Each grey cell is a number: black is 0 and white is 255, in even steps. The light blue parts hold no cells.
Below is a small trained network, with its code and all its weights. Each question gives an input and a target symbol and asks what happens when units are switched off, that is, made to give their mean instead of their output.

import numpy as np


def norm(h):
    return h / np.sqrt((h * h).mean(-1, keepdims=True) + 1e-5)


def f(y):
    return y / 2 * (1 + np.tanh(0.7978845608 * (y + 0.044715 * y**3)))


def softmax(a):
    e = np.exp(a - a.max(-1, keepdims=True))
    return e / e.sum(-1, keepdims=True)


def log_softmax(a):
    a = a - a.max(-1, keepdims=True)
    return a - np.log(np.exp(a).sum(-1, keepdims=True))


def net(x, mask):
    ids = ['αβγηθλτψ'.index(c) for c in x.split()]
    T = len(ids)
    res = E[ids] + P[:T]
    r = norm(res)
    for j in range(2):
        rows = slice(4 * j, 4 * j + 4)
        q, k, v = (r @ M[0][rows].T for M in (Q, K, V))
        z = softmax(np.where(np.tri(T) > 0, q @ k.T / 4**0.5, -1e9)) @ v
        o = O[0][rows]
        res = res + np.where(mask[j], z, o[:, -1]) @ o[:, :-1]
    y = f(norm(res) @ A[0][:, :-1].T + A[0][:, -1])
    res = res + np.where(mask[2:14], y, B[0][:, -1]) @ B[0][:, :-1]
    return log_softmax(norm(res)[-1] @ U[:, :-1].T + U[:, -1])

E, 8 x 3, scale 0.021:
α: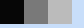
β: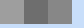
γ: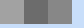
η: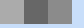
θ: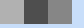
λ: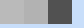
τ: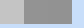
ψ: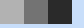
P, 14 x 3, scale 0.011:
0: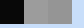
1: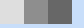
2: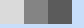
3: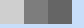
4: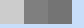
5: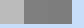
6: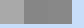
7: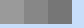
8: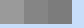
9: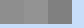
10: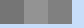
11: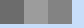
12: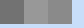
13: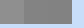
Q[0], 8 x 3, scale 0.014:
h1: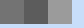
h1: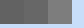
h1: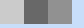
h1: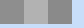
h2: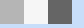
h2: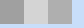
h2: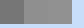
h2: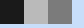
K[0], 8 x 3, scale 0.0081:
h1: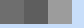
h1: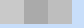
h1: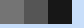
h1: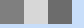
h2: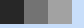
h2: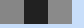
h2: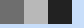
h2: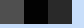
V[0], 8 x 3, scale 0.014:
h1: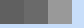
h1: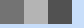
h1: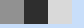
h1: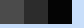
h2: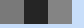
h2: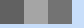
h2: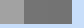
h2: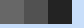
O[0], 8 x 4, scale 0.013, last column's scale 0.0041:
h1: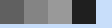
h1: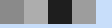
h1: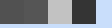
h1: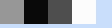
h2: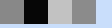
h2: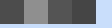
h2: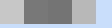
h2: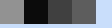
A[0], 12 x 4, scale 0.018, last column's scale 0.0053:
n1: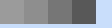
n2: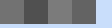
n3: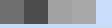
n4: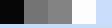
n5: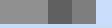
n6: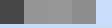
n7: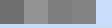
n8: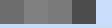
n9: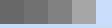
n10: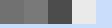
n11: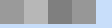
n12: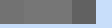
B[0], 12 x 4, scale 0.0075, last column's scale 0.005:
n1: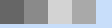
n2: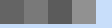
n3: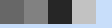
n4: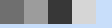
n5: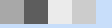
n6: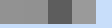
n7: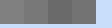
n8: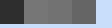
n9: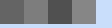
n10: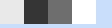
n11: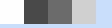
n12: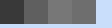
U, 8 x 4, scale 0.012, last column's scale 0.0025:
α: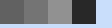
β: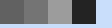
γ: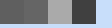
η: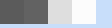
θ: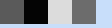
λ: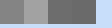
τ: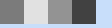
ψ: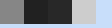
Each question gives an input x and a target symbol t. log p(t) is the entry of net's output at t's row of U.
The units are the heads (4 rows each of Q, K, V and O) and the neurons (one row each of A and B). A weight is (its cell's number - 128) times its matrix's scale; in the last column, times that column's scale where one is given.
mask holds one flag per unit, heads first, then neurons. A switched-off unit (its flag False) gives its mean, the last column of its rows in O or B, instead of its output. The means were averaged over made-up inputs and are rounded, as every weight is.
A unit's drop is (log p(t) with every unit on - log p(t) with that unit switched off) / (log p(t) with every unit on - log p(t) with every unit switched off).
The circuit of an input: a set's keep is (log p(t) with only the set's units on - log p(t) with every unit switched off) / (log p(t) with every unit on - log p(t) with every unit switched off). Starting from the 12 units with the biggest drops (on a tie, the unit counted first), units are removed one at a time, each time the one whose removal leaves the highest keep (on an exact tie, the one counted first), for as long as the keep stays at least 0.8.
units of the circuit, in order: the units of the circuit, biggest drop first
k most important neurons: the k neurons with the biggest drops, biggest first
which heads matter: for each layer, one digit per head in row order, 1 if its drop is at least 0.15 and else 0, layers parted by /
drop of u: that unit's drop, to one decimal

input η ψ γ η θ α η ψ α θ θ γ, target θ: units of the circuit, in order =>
(h2, h1)
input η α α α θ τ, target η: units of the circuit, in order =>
(h1)
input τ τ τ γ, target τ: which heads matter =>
01
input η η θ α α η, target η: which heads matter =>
10
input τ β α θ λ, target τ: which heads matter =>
11
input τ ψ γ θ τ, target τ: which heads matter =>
01
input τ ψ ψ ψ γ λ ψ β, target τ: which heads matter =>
01
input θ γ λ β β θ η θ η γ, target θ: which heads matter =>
10
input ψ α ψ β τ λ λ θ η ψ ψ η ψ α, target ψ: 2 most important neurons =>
(n4, n3)
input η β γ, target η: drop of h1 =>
0.6
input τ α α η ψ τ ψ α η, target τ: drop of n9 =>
0.0
